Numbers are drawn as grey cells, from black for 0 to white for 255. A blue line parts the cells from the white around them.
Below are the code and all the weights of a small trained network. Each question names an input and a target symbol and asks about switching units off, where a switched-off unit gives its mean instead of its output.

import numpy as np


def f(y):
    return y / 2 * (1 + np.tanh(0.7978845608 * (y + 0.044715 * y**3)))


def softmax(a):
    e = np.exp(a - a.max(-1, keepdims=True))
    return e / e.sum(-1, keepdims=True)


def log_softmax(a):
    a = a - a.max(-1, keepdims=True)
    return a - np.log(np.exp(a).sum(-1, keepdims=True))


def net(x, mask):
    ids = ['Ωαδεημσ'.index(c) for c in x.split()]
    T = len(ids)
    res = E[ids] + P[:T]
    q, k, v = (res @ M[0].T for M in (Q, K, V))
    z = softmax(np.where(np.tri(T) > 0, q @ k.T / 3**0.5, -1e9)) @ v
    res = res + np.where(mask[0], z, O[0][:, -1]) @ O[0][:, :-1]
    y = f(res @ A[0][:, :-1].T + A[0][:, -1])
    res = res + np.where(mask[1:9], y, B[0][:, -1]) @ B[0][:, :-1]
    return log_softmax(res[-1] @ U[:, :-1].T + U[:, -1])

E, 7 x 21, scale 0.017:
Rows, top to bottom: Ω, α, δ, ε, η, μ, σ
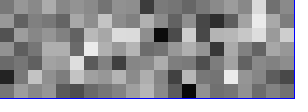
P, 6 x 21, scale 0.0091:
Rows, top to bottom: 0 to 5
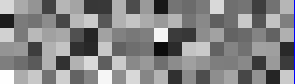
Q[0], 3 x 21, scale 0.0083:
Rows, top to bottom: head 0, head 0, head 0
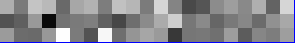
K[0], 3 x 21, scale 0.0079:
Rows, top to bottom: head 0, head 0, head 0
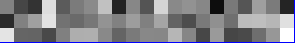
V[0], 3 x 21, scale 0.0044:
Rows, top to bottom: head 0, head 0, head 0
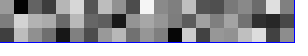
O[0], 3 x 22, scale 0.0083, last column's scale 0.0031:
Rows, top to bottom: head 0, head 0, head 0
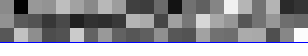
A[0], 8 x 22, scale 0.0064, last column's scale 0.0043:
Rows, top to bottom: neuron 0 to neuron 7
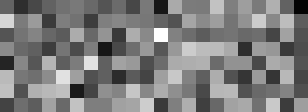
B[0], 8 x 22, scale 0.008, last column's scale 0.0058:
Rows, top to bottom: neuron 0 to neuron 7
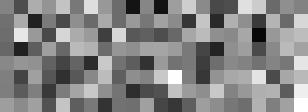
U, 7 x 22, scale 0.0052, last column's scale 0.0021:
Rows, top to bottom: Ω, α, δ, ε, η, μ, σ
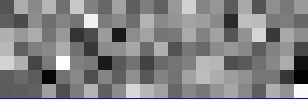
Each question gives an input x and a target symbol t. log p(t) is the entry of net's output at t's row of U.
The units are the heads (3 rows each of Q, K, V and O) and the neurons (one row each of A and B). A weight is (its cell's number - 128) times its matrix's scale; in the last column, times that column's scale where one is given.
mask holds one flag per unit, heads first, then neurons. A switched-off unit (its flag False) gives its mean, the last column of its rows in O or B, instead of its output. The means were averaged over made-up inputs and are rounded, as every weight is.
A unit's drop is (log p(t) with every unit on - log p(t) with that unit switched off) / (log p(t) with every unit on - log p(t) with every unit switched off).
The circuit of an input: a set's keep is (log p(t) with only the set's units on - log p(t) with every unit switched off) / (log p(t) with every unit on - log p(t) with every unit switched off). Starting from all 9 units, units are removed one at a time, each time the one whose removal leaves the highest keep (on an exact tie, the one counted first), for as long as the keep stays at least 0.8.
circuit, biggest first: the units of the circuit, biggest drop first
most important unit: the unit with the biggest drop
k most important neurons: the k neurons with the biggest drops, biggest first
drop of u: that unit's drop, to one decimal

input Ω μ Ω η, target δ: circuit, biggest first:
neuron 5; head 0
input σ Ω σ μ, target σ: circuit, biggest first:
head 0; neuron 3
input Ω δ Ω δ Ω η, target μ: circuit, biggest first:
head 0; neuron 6
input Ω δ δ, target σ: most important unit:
neuron 1
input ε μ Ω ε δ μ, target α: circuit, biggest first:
head 0; neuron 6; neuron 4
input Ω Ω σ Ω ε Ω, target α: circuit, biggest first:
head 0; neuron 6
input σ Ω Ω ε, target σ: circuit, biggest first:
head 0; neuron 3
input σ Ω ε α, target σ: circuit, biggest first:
head 0; neuron 3; neuron 1
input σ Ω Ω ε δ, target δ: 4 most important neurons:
neuron 7; neuron 4; neuron 1; neuron 2
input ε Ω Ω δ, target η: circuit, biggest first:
neuron 7; head 0
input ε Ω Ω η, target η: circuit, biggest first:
head 0; neuron 7
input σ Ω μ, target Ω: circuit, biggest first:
neuron 2; head 0
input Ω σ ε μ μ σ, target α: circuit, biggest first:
neuron 6; head 0
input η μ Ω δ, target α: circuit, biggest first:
head 0; neuron 0
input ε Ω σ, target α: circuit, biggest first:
head 0; neuron 6
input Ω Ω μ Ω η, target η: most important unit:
neuron 7
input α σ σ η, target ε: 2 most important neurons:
neuron 6; neuron 2
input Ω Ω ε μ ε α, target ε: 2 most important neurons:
neuron 6; neuron 1
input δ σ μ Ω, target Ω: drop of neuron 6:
0.0
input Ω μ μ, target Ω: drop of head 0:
0.3
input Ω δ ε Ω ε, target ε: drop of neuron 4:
0.7
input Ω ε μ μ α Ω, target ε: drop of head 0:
1.2
